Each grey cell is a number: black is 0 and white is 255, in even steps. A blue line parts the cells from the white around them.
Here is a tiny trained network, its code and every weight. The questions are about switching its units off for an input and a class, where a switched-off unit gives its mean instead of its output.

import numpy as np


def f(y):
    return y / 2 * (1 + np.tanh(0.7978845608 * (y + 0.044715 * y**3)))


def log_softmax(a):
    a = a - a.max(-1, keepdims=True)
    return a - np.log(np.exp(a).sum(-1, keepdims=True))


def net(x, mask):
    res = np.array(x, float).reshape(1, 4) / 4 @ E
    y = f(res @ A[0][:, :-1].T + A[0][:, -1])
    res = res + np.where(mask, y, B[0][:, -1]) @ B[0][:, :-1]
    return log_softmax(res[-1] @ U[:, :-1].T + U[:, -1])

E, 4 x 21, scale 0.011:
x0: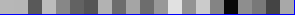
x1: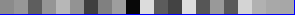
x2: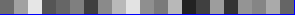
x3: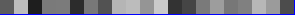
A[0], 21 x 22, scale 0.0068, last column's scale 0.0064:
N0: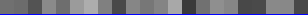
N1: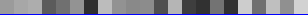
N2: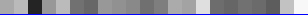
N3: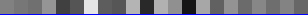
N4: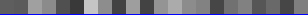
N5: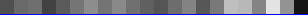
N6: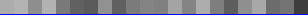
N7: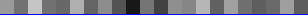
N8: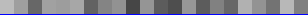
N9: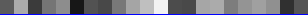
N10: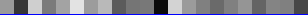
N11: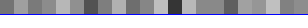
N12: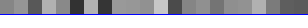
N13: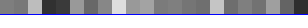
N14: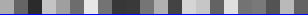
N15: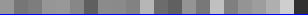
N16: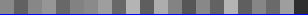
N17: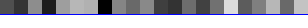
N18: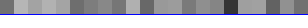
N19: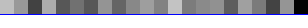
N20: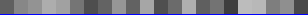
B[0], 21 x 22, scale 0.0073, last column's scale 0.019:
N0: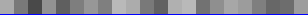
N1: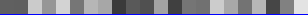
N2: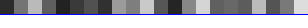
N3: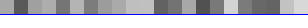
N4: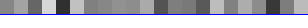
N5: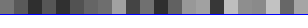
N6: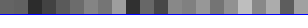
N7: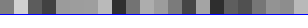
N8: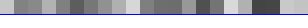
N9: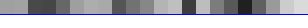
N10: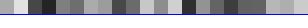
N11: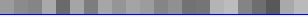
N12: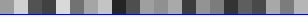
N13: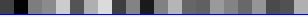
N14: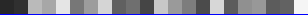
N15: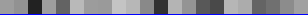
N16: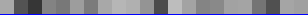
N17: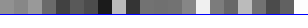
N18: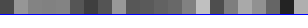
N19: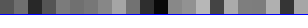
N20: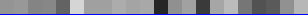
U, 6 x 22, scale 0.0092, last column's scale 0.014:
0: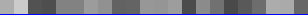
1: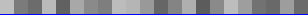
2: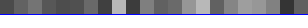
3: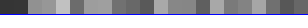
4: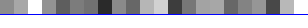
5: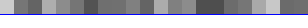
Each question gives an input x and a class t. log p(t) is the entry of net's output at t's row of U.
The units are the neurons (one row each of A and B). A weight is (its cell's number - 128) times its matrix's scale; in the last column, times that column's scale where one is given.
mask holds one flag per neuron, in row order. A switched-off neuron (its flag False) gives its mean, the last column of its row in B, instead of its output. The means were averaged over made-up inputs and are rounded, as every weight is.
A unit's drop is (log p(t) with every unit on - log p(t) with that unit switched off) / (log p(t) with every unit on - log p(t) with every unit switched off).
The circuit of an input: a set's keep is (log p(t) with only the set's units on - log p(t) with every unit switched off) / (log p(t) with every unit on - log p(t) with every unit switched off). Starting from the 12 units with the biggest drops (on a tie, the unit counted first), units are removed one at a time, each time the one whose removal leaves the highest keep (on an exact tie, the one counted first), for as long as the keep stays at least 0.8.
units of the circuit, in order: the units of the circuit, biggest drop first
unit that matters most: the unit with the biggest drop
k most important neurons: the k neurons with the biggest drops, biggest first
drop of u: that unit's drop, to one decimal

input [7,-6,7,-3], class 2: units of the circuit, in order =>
(N18)
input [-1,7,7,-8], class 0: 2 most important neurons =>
(N10; N7)
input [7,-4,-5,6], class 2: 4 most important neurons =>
(N2; N10; N19; N18)
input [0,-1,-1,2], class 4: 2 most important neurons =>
(N10; N7)
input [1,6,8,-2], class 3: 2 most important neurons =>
(N1; N13)
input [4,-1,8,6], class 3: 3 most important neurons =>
(N1; N13; N10)
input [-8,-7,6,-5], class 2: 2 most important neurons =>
(N17; N8)
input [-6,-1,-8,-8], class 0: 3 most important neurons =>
(N10; N7; N1)
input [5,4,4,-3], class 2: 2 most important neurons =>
(N14; N19)
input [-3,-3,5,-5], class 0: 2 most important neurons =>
(N10; N14)
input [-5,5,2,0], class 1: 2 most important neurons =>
(N2; N20)
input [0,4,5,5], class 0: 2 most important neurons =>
(N9; N14)
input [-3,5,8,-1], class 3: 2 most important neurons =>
(N1; N13)
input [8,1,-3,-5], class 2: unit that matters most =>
N2
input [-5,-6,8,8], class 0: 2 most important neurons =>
(N9; N14)
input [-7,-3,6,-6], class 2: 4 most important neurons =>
(N17; N9; N14; N5)
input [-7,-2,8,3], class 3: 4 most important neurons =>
(N13; N1; N2; N18)
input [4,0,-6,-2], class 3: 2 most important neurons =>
(N14; N17)
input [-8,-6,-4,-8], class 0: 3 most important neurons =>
(N10; N7; N2)
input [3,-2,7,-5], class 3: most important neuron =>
(N1)
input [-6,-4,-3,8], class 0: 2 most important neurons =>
(N9; N12)
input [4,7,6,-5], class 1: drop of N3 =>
0.0
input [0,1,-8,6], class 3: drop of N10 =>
0.1
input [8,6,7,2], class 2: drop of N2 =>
0.2
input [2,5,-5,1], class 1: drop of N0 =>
-0.1
